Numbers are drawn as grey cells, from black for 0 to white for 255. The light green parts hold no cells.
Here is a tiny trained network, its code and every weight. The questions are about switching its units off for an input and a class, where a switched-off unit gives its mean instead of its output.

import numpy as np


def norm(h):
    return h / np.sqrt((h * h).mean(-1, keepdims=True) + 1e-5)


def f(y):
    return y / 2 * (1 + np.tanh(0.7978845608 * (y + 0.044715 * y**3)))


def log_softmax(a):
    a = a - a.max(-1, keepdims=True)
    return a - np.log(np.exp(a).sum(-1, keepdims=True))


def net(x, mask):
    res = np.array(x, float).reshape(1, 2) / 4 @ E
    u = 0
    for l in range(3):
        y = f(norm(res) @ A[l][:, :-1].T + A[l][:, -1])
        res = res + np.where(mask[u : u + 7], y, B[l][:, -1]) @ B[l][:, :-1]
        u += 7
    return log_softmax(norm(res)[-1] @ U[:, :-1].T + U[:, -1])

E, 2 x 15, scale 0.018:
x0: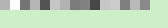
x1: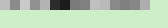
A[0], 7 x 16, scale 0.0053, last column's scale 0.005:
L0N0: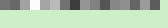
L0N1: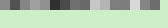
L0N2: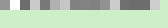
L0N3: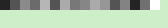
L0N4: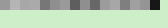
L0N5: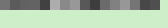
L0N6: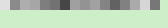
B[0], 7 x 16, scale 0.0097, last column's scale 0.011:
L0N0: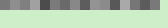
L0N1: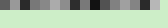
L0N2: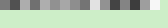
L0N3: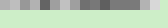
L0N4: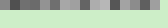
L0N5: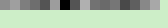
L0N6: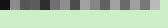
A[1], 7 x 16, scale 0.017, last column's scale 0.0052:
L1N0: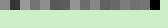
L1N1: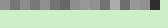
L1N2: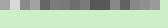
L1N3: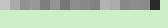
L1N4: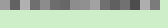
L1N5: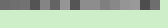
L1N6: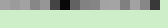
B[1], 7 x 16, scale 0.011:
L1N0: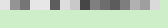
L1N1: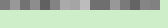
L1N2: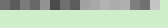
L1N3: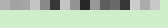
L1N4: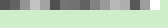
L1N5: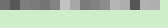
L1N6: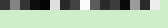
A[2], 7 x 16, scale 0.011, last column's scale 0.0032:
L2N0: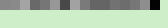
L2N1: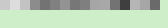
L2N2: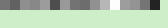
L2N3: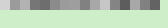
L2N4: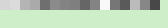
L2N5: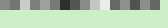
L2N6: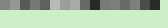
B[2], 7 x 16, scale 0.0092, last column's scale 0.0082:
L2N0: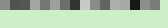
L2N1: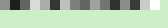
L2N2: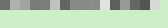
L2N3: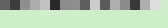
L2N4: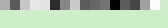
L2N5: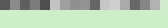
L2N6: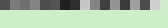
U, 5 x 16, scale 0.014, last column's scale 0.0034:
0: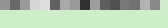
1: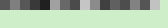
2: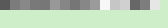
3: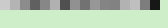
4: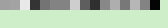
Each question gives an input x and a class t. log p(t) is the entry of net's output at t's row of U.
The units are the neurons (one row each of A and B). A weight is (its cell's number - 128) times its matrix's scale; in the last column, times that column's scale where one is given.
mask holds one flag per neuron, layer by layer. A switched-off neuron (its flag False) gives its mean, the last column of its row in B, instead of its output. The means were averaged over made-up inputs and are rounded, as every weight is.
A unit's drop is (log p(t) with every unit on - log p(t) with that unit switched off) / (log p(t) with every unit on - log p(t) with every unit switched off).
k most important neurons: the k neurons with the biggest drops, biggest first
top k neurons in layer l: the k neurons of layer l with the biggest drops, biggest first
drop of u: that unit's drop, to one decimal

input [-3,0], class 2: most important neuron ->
(L0N3)
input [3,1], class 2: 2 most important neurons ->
(L0N2 L0N3)
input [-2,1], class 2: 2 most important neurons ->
(L1N2 L1N6)
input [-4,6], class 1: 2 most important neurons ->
(L1N6 L0N2)
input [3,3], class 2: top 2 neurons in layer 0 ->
(L0N3 L0N6)
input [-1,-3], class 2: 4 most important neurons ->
(L1N2 L1N6 L0N6 L0N1)
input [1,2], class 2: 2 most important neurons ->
(L1N6 L1N5)
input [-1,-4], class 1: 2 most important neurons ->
(L1N4 L0N2)
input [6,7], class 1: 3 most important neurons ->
(L1N6 L0N3 L0N6)
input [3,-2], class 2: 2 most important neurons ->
(L0N2 L0N3)
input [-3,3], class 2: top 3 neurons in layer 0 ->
(L0N3 L0N2 L0N1)
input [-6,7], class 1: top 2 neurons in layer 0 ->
(L0N2 L0N4)
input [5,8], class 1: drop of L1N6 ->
1.2
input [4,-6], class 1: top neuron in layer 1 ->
(L1N3)
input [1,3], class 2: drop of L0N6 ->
1.0
